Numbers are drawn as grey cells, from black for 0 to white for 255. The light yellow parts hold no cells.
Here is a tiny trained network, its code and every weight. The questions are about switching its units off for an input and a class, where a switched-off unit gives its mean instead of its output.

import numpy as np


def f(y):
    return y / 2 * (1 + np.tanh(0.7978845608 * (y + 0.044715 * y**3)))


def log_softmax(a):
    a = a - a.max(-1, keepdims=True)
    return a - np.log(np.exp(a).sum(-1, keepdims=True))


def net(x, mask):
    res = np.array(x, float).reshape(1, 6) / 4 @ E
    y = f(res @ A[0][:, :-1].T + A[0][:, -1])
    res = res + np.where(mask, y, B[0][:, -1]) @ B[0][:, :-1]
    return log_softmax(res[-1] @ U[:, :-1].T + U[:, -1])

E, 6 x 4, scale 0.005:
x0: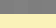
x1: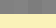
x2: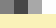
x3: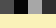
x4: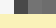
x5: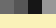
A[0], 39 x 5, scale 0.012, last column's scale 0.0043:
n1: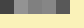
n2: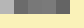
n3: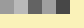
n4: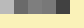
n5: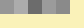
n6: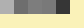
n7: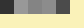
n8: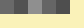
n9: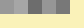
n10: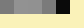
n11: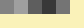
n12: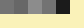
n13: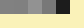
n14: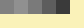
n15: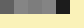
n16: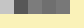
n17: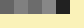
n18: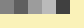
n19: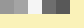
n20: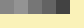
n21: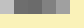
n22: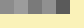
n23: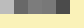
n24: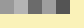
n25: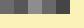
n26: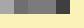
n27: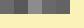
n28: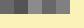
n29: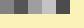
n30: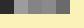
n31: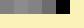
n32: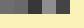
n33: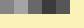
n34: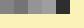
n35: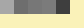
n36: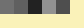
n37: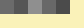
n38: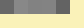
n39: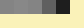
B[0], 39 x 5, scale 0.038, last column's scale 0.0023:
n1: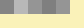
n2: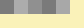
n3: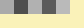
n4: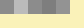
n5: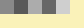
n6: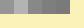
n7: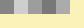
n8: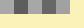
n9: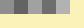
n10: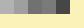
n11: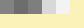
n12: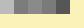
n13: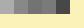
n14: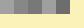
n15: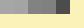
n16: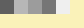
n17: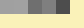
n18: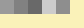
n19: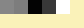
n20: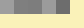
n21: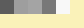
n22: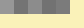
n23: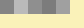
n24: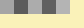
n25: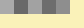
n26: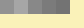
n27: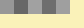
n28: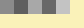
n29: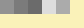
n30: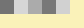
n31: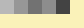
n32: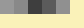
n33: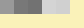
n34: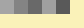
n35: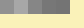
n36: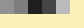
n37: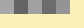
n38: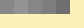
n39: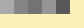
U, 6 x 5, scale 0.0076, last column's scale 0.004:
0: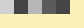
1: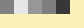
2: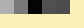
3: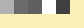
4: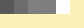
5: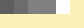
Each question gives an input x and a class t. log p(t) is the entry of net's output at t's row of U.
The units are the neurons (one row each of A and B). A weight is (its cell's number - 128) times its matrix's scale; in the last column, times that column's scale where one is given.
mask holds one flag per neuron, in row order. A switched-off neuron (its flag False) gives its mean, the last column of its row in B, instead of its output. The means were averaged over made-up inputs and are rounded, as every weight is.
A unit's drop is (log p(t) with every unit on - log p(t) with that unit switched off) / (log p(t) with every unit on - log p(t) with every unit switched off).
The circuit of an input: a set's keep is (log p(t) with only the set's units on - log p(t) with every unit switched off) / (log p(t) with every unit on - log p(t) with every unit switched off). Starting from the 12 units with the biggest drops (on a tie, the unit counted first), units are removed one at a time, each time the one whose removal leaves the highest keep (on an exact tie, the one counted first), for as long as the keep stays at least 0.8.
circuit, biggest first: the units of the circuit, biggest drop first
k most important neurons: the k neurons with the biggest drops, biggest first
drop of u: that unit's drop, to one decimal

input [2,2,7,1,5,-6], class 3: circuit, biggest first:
[n29]
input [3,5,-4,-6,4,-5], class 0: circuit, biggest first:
[n3 n24]
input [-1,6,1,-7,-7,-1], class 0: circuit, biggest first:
[n3 n24]
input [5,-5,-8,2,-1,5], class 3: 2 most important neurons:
[n11 n33]
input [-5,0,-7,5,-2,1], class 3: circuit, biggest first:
[n11 n33]
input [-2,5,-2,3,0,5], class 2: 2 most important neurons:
[n36 n32]
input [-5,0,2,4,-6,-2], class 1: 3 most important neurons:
[n30 n7 n1]
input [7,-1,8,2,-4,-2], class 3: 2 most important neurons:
[n29 n18]
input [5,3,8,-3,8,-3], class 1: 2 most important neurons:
[n16 n21]
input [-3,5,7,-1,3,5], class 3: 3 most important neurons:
[n29 n18 n19]
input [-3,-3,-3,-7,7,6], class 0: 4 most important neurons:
[n3 n24 n5 n9]
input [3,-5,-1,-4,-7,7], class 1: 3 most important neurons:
[n30 n7 n19]
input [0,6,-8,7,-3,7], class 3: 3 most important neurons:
[n11 n33 n19]
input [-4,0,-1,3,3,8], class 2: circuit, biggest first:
[n36]
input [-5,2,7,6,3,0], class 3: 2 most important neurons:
[n29 n18]
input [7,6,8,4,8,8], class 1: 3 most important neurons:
[n16 n21 n19]
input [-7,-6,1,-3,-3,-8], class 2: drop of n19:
0.8
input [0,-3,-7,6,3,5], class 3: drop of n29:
-0.1
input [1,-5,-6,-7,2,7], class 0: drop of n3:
0.7
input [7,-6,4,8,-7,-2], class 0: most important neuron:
[n8]
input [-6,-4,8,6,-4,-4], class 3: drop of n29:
0.7
